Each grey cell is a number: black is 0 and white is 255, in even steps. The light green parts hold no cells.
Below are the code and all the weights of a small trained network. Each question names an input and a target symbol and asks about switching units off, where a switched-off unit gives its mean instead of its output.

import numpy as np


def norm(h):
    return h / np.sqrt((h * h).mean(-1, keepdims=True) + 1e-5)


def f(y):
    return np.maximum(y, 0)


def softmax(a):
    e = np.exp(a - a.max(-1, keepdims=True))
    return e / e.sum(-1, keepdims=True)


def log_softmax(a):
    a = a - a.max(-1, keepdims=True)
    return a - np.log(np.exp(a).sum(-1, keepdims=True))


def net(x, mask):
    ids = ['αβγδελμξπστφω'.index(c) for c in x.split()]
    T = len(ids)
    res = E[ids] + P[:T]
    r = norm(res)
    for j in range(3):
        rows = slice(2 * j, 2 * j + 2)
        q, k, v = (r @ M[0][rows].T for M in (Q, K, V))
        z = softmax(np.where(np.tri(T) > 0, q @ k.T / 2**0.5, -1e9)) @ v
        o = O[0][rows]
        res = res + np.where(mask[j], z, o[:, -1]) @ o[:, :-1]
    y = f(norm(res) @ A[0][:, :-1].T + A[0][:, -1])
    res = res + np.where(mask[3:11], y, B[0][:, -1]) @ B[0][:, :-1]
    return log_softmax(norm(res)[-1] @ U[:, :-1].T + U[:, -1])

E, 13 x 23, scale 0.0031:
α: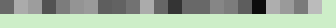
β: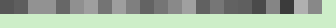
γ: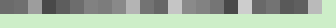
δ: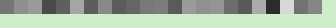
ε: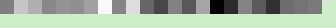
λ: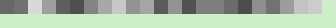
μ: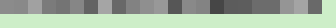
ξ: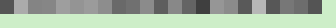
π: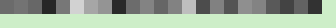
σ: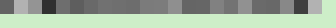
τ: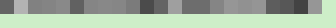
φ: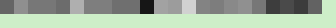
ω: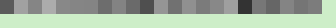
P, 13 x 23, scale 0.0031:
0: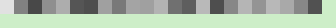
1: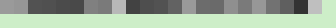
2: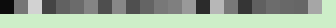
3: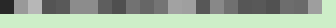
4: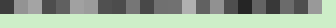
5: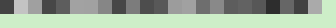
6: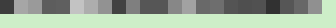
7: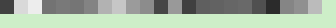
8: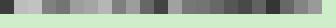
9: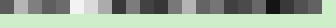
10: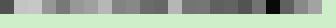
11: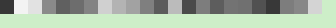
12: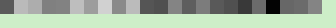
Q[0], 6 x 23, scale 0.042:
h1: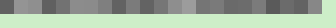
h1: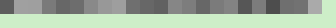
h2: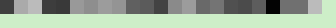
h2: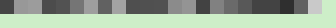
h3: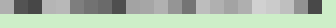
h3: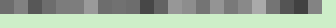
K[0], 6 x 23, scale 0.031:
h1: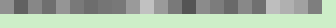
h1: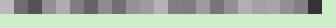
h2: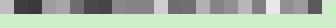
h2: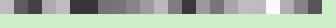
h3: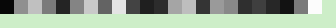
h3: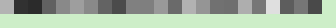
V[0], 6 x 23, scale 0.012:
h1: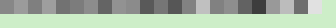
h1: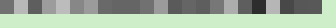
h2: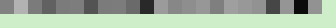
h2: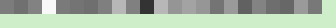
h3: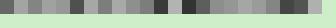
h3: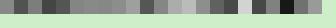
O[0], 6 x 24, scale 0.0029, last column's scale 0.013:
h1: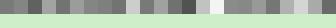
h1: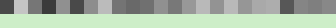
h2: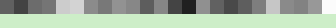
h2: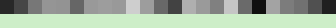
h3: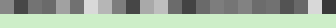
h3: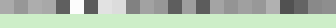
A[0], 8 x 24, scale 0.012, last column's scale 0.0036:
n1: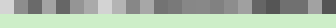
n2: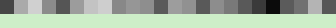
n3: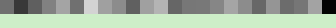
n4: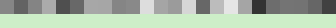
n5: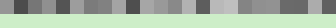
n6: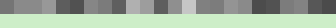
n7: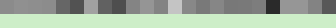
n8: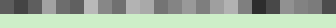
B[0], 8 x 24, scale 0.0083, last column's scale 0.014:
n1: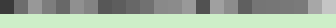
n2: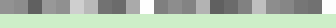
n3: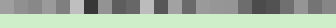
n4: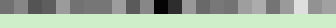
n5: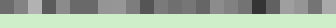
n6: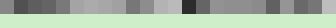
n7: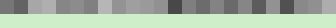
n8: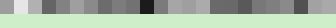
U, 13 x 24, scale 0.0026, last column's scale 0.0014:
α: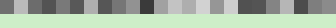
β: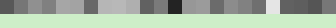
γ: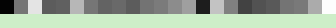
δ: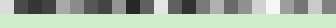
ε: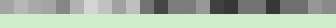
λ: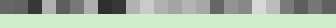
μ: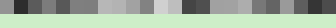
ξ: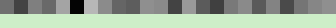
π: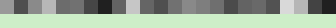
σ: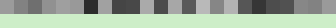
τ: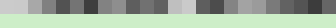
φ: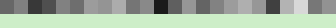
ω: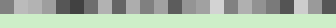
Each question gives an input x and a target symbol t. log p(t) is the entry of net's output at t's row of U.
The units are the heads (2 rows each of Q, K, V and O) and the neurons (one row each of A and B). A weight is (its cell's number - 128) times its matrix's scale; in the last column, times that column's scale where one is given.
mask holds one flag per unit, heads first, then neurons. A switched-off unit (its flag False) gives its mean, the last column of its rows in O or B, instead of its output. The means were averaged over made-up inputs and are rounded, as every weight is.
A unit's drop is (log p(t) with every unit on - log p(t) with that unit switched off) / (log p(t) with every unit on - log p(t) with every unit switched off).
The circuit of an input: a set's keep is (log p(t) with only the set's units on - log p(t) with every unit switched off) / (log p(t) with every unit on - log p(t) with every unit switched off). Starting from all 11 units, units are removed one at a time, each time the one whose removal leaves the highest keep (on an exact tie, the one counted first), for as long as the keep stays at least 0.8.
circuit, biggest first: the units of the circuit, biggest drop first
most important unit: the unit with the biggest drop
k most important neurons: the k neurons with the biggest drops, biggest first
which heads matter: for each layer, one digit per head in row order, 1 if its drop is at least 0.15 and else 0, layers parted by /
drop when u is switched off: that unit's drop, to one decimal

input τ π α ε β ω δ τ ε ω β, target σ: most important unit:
n3
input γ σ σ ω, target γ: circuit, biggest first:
(h3 n1 n5)
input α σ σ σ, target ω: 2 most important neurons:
(n7 n2)
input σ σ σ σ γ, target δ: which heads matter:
010
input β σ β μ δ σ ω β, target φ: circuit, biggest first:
(h2 n4)
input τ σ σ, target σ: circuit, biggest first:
(n3 h3)
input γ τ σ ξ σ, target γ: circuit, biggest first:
(h3 n1 n5)
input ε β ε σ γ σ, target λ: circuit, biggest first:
(n2 h2)
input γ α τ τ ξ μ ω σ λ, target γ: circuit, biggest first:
(h3 n1)
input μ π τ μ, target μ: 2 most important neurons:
(n6 n2)
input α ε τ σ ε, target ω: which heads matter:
110
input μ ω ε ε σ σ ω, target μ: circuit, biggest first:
(n6 h2)
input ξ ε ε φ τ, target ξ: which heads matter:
101
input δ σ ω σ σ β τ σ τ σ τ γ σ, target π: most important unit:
h3
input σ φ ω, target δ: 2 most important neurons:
(n2 n1)
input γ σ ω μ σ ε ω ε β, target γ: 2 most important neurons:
(n1 n5)
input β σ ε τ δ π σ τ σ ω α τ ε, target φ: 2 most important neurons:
(n4 n6)
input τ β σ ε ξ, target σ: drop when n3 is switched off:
1.0
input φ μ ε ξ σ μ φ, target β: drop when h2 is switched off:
0.5
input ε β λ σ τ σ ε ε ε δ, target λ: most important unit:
n2
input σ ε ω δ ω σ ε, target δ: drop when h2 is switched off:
0.8
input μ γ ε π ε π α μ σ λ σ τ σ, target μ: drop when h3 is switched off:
0.6
